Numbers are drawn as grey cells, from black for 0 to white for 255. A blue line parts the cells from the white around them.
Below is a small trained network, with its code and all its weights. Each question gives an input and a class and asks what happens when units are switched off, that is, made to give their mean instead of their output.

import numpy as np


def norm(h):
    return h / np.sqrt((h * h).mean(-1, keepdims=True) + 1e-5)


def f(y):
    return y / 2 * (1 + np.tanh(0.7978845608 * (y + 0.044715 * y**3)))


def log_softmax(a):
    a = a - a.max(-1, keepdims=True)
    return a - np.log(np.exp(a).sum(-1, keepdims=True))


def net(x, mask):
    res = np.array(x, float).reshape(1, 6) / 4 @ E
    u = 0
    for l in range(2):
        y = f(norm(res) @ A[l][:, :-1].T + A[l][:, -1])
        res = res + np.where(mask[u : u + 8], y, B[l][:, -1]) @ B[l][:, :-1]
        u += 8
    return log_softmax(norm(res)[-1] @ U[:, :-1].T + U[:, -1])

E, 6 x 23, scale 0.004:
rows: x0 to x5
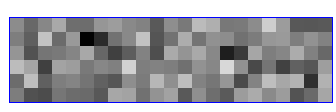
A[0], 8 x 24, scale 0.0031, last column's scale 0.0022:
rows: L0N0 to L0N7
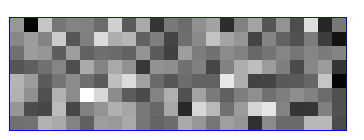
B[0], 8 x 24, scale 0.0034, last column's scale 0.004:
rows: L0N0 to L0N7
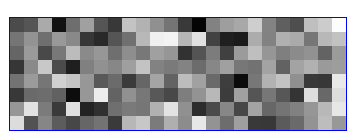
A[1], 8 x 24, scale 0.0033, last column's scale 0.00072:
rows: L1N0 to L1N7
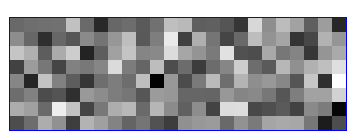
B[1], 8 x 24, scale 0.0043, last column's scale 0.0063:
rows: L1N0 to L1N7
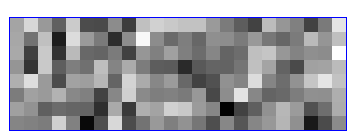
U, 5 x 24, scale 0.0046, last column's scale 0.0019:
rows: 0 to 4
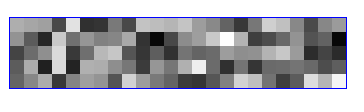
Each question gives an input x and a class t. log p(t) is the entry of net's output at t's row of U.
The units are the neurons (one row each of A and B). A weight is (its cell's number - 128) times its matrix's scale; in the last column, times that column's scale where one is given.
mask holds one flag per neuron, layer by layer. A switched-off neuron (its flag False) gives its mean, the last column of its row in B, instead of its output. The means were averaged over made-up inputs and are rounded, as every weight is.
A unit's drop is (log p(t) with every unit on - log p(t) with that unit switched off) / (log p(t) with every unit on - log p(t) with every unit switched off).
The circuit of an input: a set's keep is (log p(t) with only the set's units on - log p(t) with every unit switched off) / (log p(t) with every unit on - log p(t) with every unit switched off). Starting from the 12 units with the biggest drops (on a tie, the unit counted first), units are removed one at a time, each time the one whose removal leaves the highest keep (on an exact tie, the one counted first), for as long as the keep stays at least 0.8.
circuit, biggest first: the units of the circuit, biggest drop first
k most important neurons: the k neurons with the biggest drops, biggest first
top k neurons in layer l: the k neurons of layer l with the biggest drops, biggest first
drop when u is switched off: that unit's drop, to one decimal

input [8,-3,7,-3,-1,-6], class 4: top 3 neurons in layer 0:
L0N0, L0N5, L0N4
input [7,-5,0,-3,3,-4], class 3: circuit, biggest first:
L0N5, L1N2
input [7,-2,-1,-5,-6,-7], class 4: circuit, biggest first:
L0N0
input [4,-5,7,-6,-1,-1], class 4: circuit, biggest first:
L0N0, L0N5
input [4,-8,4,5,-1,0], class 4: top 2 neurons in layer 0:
L0N5, L0N6
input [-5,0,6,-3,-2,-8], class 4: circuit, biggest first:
L0N4, L0N1, L1N0
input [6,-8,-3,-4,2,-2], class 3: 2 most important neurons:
L0N5, L0N0
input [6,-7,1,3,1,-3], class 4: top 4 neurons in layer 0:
L0N5, L0N6, L0N4, L0N1
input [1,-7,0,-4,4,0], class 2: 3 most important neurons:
L1N7, L0N0, L0N1
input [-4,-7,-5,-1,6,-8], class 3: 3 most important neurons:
L0N0, L1N2, L1N1
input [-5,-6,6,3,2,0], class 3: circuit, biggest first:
L0N0, L0N5, L1N2
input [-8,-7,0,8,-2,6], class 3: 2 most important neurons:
L0N0, L0N4
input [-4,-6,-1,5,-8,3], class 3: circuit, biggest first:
L1N2, L1N6
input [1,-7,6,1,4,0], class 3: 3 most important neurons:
L0N5, L0N0, L1N4
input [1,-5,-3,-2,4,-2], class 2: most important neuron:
L0N6
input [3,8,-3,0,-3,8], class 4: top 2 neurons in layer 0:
L0N0, L0N1
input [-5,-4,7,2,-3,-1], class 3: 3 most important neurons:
L1N2, L0N6, L1N1
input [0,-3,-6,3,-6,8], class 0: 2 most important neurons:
L0N4, L1N6
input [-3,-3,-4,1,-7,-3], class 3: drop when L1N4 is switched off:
0.2
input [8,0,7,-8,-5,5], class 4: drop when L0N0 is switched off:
0.6
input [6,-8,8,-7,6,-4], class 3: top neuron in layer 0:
L0N5
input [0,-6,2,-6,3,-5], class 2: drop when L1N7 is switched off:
0.3
